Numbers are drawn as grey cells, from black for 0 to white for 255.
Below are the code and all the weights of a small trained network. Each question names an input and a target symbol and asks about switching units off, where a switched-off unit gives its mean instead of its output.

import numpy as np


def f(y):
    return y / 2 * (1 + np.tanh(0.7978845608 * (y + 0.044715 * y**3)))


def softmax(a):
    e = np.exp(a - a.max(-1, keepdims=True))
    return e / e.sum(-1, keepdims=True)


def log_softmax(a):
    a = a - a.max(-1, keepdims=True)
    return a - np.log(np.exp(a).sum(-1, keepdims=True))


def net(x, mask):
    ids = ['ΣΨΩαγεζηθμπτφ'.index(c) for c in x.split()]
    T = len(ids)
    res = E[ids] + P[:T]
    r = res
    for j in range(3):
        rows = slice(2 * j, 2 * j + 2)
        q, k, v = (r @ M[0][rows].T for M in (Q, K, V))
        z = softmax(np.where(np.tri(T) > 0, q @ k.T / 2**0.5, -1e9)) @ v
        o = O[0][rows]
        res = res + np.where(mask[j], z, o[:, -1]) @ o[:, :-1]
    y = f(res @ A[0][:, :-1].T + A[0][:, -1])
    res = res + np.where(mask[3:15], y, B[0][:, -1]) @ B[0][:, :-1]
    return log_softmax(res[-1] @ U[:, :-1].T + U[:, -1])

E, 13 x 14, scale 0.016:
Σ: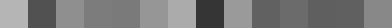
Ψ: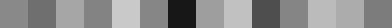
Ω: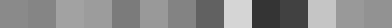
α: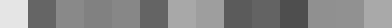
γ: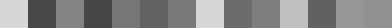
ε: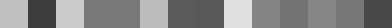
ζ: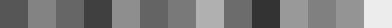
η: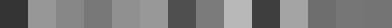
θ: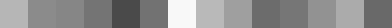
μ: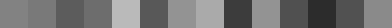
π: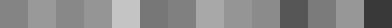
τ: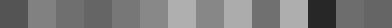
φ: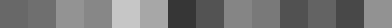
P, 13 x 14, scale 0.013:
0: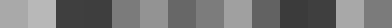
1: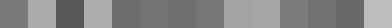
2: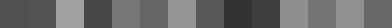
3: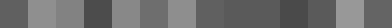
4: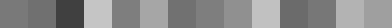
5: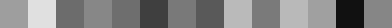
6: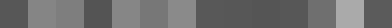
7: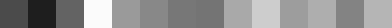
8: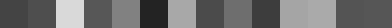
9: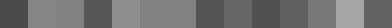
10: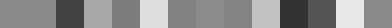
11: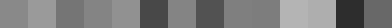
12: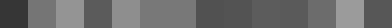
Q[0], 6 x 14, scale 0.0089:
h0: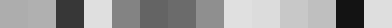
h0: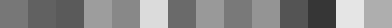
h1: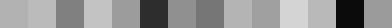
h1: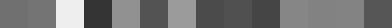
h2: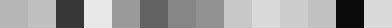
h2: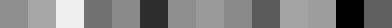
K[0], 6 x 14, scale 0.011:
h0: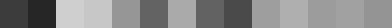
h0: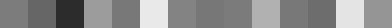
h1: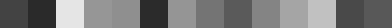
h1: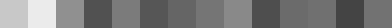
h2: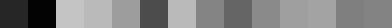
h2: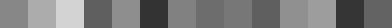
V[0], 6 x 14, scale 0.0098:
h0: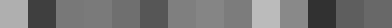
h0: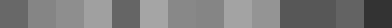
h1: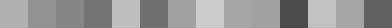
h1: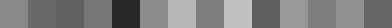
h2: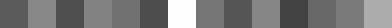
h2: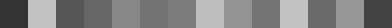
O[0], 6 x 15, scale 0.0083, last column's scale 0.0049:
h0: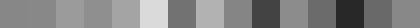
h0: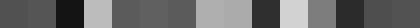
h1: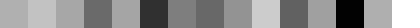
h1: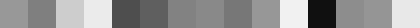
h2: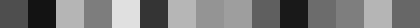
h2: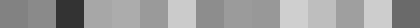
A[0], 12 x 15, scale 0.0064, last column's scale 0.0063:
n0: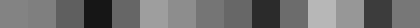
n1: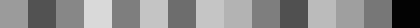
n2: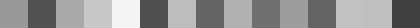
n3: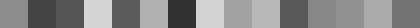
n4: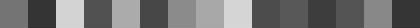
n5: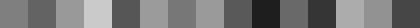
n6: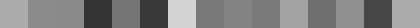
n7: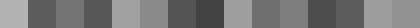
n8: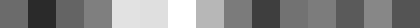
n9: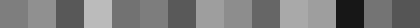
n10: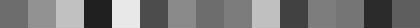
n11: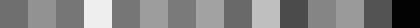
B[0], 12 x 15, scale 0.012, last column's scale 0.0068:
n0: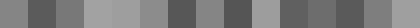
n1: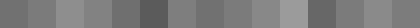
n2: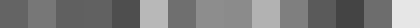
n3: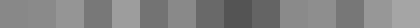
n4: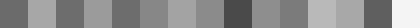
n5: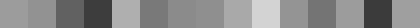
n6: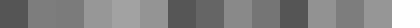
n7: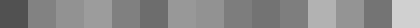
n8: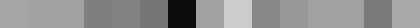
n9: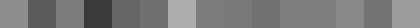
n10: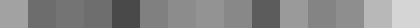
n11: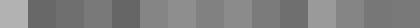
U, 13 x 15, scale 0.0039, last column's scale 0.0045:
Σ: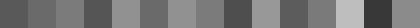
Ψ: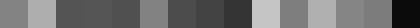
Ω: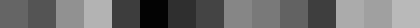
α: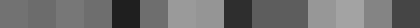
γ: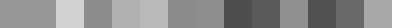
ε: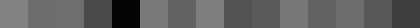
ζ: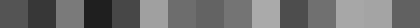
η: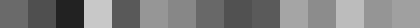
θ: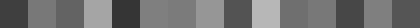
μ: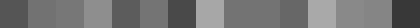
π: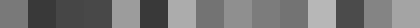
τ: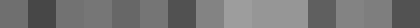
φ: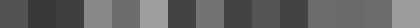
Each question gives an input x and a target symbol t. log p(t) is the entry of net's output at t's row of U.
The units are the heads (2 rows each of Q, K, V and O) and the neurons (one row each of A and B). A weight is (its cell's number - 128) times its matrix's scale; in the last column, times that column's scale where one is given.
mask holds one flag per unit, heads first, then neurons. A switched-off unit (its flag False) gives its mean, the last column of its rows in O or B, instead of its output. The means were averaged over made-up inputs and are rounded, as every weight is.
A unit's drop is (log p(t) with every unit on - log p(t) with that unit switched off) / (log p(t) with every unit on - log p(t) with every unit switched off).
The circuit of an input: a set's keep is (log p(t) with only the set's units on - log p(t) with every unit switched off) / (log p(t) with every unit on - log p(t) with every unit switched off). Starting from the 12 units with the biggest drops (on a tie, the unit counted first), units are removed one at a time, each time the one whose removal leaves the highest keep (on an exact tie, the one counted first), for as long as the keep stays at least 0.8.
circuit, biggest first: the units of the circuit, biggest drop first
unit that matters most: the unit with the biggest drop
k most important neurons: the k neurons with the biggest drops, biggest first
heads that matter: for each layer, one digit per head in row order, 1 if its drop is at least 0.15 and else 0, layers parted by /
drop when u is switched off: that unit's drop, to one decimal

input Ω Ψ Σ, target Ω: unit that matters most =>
h0
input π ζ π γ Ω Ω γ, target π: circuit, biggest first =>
(h1; h0; h2)
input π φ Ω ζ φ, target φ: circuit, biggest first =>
(h1; h2; n0)
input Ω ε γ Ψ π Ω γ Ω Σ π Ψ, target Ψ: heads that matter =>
011
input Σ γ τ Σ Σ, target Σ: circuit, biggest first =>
(h2; n5; h1; n4)
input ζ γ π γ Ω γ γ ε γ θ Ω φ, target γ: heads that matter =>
100
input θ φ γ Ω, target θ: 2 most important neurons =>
(n2; n4)
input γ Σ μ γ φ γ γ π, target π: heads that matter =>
110
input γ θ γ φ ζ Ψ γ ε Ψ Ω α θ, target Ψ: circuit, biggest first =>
(h2; h0)
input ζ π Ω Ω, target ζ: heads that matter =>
101
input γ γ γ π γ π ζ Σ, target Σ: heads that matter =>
011
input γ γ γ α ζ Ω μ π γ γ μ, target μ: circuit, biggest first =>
(n8; h2; h0; n4)
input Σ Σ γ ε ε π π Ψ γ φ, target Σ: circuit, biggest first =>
(n5; h1; h2; n4)
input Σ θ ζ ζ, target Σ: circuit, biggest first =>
(n5; h2; h1; n4)
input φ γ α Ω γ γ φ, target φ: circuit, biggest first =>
(h1; n0)
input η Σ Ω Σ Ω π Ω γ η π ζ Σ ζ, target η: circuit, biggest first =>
(h2; h1)
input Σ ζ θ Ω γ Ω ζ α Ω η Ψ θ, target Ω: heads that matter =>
101
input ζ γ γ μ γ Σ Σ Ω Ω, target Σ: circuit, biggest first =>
(h1; n5; h2; n4)
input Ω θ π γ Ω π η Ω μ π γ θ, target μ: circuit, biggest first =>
(n8; h2; h1; h0)
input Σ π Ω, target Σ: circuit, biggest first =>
(n5; h2; h1; n4)
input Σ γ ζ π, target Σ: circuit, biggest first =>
(h1; n5; h2)
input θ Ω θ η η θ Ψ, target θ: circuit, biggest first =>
(n2; h1; h2; n4)
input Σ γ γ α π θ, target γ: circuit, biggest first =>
(h0)
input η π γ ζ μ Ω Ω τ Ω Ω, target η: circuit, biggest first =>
(h2; h1)
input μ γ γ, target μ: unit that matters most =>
n8
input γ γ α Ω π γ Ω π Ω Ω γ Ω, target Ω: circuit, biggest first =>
(h0; h2; h1)
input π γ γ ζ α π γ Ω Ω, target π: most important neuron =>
(n9)
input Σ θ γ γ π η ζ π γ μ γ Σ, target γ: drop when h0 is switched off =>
0.9
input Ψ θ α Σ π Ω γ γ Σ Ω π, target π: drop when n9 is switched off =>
0.1
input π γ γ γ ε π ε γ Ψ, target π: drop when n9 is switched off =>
0.2
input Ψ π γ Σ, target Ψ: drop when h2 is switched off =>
1.0
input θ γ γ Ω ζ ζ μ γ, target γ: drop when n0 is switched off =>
0.0
